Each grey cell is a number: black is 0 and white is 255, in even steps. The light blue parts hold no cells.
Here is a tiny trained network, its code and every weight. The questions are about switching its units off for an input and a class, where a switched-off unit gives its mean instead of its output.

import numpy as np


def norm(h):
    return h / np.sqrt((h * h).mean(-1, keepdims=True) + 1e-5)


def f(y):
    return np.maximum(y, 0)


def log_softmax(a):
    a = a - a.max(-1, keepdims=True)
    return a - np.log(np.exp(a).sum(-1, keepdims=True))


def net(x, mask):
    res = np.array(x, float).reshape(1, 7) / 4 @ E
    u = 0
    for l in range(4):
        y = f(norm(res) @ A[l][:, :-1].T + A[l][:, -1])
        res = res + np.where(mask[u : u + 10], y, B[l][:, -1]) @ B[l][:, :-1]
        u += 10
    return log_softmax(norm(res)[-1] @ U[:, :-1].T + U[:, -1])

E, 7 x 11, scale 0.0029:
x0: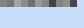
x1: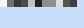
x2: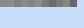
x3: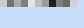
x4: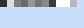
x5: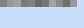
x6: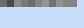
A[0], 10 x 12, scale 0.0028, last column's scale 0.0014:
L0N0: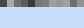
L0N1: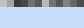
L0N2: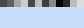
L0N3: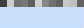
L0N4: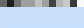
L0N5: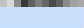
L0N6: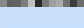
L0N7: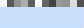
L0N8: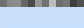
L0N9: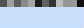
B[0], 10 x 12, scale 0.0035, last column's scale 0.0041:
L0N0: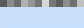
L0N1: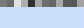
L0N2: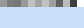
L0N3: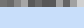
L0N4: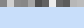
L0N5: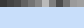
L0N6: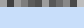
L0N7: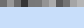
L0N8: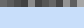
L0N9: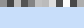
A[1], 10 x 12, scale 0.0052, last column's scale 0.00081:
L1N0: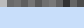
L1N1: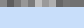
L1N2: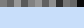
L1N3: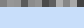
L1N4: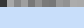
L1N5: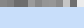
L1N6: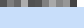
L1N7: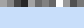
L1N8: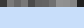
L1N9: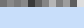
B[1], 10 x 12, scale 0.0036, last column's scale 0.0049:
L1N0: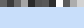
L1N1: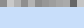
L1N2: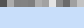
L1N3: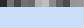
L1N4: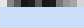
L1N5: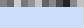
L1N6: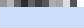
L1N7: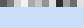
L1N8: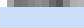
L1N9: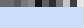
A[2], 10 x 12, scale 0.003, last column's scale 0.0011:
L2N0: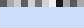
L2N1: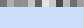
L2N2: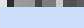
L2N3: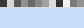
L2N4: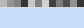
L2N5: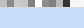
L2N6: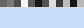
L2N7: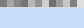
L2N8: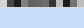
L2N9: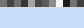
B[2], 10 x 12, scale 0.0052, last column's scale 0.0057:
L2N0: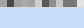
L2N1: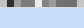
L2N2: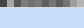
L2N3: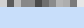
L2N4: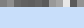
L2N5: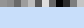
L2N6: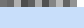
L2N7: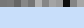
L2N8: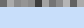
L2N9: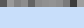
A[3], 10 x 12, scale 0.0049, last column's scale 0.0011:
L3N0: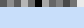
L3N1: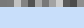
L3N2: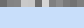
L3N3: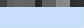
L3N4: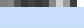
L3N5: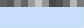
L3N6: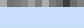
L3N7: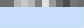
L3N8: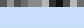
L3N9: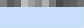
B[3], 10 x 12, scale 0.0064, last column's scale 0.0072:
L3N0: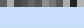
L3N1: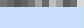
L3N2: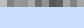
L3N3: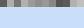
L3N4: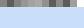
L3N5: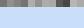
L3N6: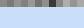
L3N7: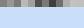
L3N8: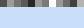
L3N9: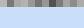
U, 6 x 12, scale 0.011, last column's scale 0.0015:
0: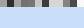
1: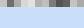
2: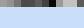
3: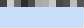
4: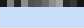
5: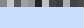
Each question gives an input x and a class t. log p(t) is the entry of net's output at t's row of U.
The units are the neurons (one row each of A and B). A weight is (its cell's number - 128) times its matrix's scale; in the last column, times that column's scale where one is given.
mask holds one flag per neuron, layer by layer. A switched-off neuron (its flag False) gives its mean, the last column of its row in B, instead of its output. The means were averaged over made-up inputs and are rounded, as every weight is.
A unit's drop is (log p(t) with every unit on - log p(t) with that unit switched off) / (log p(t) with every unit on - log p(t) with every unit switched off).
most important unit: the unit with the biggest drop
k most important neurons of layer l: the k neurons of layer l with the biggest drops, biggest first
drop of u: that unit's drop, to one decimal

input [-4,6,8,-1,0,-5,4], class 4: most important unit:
L1N0
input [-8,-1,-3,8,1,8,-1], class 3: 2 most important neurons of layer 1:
L1N7, L1N1
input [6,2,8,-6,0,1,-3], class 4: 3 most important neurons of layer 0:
L0N2, L0N9, L0N6
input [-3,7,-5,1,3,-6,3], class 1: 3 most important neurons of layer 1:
L1N7, L1N6, L1N5
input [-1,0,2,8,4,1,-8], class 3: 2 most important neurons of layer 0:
L0N2, L0N5
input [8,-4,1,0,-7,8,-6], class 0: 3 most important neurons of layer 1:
L1N5, L1N7, L1N8
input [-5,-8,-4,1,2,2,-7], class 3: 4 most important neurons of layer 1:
L1N4, L1N6, L1N9, L1N7
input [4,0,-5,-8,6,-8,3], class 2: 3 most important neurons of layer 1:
L1N4, L1N9, L1N8
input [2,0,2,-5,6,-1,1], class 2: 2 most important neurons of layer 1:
L1N4, L1N9
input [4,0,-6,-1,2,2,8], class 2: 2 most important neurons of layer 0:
L0N2, L0N4
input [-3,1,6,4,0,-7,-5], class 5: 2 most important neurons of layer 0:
L0N2, L0N9
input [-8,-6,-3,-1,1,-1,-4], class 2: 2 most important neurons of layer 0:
L0N3, L0N9
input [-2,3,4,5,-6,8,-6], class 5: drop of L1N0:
0.1
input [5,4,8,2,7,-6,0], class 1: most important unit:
L1N6
